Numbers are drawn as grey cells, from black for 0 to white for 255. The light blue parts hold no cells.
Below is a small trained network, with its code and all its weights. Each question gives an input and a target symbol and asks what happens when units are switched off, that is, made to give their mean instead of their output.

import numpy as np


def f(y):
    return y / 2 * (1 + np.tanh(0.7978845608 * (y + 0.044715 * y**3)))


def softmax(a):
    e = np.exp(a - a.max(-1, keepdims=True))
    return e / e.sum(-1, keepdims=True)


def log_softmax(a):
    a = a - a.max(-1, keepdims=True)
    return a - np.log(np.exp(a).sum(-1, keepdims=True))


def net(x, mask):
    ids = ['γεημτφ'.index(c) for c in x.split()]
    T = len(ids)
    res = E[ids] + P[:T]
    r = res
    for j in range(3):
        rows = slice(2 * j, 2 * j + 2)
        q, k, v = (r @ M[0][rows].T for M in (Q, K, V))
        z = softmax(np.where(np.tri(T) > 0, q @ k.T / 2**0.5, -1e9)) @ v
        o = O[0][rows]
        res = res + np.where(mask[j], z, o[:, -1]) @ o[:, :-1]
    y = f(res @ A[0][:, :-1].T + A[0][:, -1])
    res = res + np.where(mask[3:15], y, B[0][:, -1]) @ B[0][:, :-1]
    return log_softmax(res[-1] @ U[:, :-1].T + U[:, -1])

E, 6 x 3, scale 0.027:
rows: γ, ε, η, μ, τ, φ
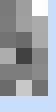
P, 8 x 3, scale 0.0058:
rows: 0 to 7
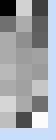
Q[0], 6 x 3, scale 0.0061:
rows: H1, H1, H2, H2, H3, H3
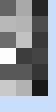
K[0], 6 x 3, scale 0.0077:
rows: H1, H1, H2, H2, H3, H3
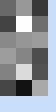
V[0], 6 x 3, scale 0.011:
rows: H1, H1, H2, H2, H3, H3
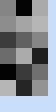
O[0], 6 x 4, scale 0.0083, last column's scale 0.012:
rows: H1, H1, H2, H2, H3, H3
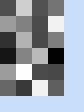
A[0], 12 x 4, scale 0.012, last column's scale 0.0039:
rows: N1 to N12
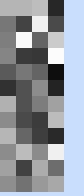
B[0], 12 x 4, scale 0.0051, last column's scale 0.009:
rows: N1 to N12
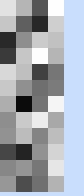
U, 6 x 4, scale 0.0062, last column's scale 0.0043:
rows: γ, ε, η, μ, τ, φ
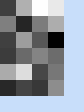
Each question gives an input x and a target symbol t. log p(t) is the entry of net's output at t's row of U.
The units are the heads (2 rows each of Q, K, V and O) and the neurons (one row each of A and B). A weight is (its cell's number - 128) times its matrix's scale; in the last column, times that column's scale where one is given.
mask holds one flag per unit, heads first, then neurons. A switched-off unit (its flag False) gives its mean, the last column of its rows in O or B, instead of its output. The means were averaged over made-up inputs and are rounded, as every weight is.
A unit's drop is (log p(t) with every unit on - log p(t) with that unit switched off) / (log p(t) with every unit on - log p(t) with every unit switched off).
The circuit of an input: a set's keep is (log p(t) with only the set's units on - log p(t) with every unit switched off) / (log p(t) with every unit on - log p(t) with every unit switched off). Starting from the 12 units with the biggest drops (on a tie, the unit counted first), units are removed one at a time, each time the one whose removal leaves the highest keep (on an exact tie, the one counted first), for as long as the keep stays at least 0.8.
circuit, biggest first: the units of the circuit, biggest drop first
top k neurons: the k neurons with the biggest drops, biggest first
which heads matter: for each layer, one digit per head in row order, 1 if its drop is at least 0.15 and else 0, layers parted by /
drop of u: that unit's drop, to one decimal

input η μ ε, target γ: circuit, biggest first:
H1; H2; H3
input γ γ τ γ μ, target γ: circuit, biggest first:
N4; N8
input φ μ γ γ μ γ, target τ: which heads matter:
100
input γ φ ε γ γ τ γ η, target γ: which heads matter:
101
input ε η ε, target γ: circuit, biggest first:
H2; N2
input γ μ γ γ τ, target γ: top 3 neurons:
N4; N8; N2
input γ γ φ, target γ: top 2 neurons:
N4; N8
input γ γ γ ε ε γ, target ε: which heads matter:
001
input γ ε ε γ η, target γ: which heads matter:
000
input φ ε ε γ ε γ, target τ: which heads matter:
000
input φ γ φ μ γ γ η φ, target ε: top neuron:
N7
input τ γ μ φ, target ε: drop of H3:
0.4
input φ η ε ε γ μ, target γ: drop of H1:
0.1
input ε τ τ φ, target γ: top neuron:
N3
